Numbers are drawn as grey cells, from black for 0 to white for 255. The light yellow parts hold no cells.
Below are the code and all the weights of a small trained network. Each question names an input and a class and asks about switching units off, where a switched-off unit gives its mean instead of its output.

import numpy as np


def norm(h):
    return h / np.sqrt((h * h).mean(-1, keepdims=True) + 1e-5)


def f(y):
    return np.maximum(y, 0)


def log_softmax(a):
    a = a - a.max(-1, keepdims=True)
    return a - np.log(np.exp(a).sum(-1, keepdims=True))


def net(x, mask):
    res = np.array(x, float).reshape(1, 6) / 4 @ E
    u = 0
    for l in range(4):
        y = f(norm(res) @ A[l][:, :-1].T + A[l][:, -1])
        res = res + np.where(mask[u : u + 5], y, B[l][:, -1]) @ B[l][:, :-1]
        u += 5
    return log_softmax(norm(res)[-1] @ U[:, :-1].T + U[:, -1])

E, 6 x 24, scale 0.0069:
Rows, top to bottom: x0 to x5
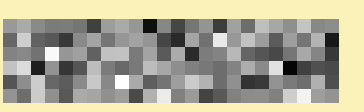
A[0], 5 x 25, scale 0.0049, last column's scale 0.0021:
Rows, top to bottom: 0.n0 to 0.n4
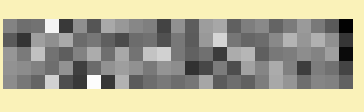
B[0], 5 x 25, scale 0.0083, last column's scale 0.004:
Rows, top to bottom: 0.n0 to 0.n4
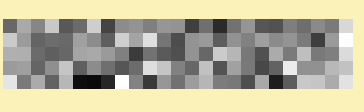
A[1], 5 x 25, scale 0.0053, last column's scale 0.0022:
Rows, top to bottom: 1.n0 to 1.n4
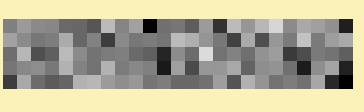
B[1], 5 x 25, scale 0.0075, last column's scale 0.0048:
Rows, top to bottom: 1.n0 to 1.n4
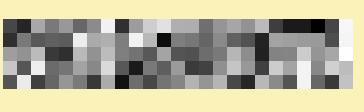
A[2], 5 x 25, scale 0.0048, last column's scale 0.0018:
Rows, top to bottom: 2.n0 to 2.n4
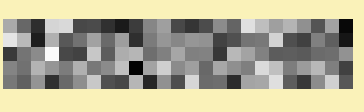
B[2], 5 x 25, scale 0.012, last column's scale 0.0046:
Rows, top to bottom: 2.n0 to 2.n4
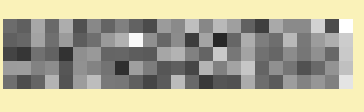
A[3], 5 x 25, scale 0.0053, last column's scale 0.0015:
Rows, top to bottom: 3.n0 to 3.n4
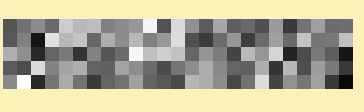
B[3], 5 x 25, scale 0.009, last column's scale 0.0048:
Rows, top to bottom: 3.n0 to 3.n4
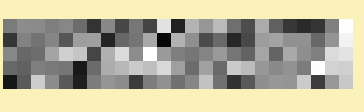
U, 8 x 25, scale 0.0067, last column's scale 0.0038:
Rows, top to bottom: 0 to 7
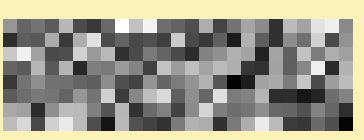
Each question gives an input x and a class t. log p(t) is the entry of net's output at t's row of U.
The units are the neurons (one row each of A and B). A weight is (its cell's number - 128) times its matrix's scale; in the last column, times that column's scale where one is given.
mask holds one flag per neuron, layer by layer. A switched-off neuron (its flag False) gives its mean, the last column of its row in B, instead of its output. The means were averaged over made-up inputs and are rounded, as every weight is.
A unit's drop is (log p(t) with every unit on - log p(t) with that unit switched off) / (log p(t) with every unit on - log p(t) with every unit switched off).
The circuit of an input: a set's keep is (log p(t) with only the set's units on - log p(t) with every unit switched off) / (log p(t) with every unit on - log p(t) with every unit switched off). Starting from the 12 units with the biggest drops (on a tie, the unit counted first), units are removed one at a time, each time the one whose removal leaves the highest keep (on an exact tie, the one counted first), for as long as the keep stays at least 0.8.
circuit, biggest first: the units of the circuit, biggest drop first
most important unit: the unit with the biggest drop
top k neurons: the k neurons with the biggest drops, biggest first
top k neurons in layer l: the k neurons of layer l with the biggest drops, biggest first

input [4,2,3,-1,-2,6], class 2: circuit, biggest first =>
2.n3
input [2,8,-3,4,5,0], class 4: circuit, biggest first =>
3.n4, 1.n4
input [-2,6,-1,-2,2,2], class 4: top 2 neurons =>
1.n4, 3.n4
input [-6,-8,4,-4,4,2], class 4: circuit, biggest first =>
3.n1, 3.n0
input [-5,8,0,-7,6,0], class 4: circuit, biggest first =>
1.n4, 3.n4, 2.n0, 1.n2
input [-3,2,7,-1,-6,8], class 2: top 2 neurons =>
0.n2, 2.n3
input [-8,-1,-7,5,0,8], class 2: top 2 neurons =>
0.n2, 1.n0
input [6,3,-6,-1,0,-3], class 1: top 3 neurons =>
2.n4, 3.n0, 3.n2
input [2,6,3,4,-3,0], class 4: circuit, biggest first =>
1.n4, 3.n4
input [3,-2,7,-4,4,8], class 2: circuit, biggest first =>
2.n3, 0.n2
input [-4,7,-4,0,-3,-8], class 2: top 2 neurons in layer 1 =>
1.n2, 1.n3
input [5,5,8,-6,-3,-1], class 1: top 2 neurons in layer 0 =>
0.n0, 0.n4
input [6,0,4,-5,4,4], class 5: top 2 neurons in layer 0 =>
0.n4, 0.n3
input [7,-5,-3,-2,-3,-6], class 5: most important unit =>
1.n0
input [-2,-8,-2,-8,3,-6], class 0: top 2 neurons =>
3.n3, 0.n1
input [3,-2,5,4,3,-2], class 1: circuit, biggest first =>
2.n2, 0.n0
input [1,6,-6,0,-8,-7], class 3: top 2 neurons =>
2.n0, 1.n1
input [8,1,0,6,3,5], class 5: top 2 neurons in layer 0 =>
0.n1, 0.n3
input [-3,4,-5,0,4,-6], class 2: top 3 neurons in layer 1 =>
1.n2, 1.n3, 1.n4
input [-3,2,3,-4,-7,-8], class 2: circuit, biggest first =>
1.n3
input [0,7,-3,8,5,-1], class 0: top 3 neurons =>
2.n1, 0.n4, 3.n2
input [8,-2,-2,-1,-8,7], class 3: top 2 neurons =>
2.n0, 1.n2
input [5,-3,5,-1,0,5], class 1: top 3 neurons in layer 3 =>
3.n0, 3.n1, 3.n2
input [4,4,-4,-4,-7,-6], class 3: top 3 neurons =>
2.n0, 1.n1, 0.n2
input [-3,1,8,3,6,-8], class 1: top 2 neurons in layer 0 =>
0.n0, 0.n2
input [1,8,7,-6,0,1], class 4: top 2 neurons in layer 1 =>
1.n4, 1.n0
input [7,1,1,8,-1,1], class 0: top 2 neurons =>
3.n2, 0.n3
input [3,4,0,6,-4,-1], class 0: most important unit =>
2.n1
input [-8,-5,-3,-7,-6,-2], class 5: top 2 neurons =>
3.n0, 0.n4
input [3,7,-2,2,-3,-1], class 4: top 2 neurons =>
3.n4, 1.n4
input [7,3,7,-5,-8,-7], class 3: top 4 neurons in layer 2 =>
2.n0, 2.n4, 2.n3, 2.n2
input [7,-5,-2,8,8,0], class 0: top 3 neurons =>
0.n4, 3.n2, 2.n0
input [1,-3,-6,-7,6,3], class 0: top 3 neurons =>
3.n3, 2.n0, 0.n1
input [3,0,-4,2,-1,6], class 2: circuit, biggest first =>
2.n3
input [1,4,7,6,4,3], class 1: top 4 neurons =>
0.n0, 2.n2, 0.n1, 3.n3
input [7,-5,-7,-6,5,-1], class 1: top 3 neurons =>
2.n4, 0.n4, 2.n0
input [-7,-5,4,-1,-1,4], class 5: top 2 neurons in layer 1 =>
1.n4, 1.n2
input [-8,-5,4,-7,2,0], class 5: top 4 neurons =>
3.n0, 0.n4, 2.n1, 1.n2
